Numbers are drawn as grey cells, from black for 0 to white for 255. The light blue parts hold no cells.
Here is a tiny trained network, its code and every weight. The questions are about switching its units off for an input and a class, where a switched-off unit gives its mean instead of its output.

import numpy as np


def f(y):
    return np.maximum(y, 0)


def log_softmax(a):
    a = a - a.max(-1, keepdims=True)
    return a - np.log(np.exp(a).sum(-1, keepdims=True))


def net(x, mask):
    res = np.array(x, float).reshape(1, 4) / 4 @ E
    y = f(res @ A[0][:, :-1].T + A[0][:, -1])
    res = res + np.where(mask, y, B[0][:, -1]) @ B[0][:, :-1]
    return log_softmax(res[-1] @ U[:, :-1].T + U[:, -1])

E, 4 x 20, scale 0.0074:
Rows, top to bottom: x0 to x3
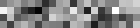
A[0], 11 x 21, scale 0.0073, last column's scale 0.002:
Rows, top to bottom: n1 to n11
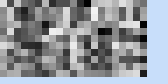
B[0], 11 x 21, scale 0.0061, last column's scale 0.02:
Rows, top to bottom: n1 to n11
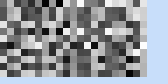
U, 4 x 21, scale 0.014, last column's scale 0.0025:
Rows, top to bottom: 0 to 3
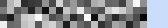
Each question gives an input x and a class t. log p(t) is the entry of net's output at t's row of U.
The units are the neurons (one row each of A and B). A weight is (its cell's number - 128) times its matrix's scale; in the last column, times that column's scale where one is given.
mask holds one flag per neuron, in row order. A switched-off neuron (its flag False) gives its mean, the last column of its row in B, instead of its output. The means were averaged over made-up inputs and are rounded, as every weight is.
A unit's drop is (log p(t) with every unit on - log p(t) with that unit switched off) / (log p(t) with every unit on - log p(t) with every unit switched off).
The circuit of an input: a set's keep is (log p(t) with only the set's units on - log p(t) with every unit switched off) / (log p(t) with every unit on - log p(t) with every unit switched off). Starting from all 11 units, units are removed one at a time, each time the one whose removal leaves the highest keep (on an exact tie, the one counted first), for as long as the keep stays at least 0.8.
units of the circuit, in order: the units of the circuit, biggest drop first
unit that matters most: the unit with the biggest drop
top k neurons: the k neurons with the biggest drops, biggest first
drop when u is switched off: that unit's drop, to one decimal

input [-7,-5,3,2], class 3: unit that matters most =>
n7
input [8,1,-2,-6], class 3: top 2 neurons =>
[n4 n11]
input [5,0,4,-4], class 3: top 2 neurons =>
[n1 n4]
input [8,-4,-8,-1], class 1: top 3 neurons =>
[n1 n9 n6]
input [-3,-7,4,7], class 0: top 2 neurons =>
[n7 n8]
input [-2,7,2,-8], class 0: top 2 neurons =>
[n2 n3]
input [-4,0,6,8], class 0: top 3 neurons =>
[n8 n10 n1]
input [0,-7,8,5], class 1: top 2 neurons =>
[n7 n5]
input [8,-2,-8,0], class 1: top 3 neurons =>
[n1 n9 n6]
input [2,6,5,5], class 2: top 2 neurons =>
[n7 n1]
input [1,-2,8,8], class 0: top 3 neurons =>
[n8 n1 n10]
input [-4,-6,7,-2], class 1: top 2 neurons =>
[n7 n5]
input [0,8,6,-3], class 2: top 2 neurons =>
[n7 n1]
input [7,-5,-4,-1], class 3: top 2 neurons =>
[n7 n4]
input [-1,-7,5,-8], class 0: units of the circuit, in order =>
[n7]
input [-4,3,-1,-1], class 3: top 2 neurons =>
[n9 n6]
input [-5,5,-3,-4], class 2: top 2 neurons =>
[n7 n4]
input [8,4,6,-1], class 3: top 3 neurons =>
[n4 n11 n1]
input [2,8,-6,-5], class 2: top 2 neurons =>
[n7 n5]
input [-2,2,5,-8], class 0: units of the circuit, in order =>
[n2]
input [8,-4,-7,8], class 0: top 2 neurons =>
[n8 n10]
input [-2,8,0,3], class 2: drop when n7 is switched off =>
2.0
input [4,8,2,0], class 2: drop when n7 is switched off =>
1.9
